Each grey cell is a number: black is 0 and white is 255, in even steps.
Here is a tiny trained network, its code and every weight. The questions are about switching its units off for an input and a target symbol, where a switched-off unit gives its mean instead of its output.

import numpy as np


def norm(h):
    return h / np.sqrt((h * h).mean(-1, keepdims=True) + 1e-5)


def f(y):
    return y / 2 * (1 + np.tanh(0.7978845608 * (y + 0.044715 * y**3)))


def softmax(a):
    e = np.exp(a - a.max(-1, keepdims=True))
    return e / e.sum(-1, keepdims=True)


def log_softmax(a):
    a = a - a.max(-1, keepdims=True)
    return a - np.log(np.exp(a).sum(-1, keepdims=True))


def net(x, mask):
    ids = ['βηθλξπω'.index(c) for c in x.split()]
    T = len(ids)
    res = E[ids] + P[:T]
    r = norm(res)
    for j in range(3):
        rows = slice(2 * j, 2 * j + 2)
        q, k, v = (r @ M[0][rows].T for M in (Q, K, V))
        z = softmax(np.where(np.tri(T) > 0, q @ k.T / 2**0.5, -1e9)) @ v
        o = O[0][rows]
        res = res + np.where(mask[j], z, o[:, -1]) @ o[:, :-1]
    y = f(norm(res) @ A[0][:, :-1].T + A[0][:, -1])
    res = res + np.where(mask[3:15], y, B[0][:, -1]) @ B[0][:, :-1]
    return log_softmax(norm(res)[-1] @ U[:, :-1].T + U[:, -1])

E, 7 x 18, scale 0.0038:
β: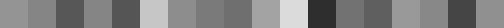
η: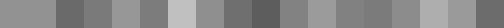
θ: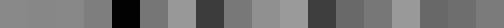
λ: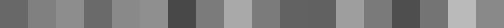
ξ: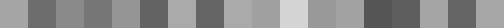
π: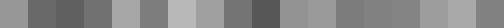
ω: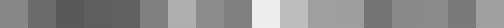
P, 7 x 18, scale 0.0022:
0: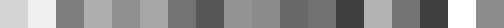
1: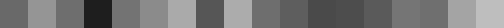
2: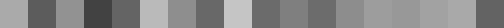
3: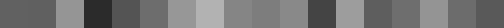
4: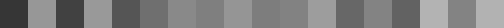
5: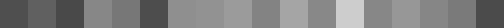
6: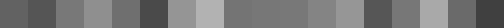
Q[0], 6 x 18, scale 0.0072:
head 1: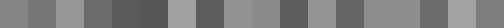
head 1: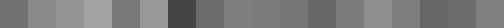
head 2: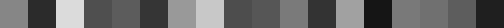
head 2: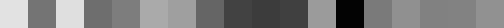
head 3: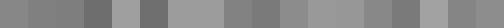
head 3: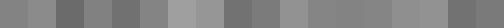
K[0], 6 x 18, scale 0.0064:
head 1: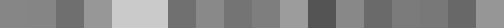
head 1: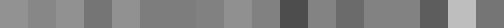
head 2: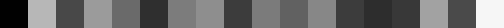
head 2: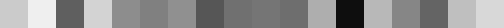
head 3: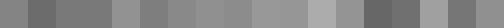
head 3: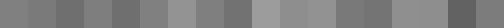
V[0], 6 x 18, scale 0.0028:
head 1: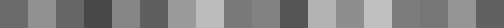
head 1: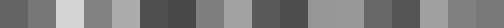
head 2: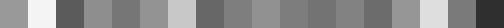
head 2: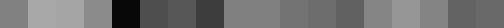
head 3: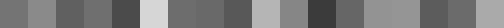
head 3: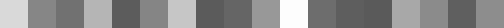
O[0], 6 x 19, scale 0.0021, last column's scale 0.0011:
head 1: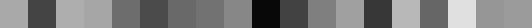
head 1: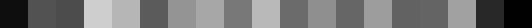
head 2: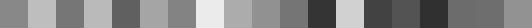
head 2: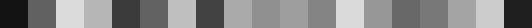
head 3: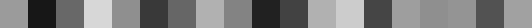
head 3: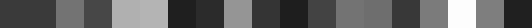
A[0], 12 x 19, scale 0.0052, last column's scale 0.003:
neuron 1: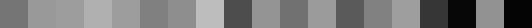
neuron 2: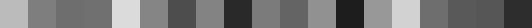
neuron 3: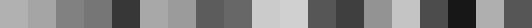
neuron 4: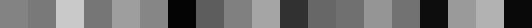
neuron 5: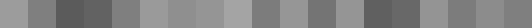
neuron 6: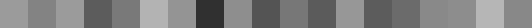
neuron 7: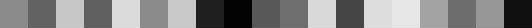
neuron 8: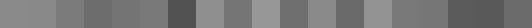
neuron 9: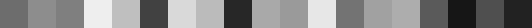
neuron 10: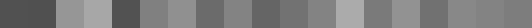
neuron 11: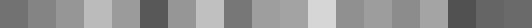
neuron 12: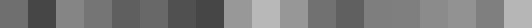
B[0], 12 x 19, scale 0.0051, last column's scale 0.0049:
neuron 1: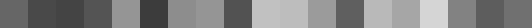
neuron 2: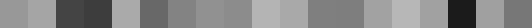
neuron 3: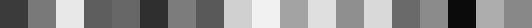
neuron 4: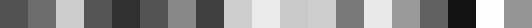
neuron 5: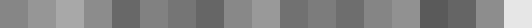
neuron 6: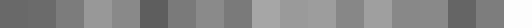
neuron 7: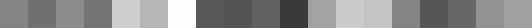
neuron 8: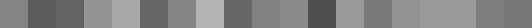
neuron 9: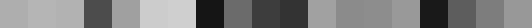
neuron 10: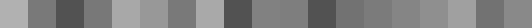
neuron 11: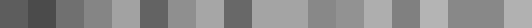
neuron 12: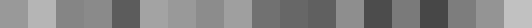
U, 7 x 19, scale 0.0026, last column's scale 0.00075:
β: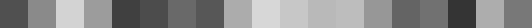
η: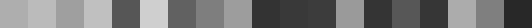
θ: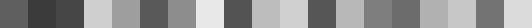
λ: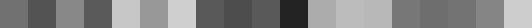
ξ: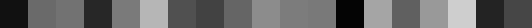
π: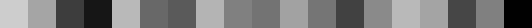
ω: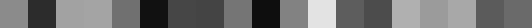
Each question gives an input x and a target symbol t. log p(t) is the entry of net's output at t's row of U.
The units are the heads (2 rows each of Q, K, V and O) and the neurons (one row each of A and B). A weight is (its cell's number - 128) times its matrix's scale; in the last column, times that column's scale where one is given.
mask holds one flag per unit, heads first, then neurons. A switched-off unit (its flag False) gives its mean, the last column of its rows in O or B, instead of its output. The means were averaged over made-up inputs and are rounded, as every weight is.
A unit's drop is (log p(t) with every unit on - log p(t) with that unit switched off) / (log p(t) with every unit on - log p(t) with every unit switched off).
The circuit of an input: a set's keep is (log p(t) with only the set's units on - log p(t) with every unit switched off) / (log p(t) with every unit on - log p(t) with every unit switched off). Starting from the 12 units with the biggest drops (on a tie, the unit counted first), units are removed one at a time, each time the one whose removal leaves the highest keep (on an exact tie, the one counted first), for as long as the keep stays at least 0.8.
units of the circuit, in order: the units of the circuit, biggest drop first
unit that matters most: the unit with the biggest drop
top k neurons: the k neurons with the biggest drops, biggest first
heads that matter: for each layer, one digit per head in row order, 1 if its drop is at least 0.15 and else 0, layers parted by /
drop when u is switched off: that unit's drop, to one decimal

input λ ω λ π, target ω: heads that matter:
101
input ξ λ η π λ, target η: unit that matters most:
head 3
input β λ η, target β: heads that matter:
110
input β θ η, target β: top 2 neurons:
[neuron 6; neuron 5]
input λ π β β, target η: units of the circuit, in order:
[head 3; neuron 4]
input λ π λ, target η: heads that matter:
101
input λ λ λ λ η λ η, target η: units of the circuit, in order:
[head 2; neuron 6]
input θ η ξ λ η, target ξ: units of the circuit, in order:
[head 3; neuron 12; head 2; neuron 7]
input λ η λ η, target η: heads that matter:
110
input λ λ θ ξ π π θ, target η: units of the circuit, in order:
[head 3; neuron 12]
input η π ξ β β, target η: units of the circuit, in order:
[head 3; neuron 12]
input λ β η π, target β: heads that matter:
110
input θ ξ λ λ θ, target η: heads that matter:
001
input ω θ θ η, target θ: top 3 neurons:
[neuron 10; neuron 6; neuron 7]
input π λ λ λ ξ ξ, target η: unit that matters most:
neuron 12
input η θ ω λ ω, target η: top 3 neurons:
[neuron 12; neuron 4; neuron 11]
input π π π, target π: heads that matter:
010
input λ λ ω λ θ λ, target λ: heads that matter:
101
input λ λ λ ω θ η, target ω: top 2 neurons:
[neuron 12; neuron 7]
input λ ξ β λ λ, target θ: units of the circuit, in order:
[head 3; neuron 11; head 1; neuron 4]
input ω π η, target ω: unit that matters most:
head 2
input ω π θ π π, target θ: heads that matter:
010
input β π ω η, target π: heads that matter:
010
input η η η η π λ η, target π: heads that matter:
011
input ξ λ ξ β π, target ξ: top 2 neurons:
[neuron 12; neuron 4]
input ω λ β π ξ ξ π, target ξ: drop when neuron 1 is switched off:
0.0
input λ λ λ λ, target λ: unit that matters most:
head 1
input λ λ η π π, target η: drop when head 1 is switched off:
0.1
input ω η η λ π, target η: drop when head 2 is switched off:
0.9
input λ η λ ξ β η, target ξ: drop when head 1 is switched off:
-0.1
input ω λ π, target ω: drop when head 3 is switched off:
0.3
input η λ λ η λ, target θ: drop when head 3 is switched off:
1.1
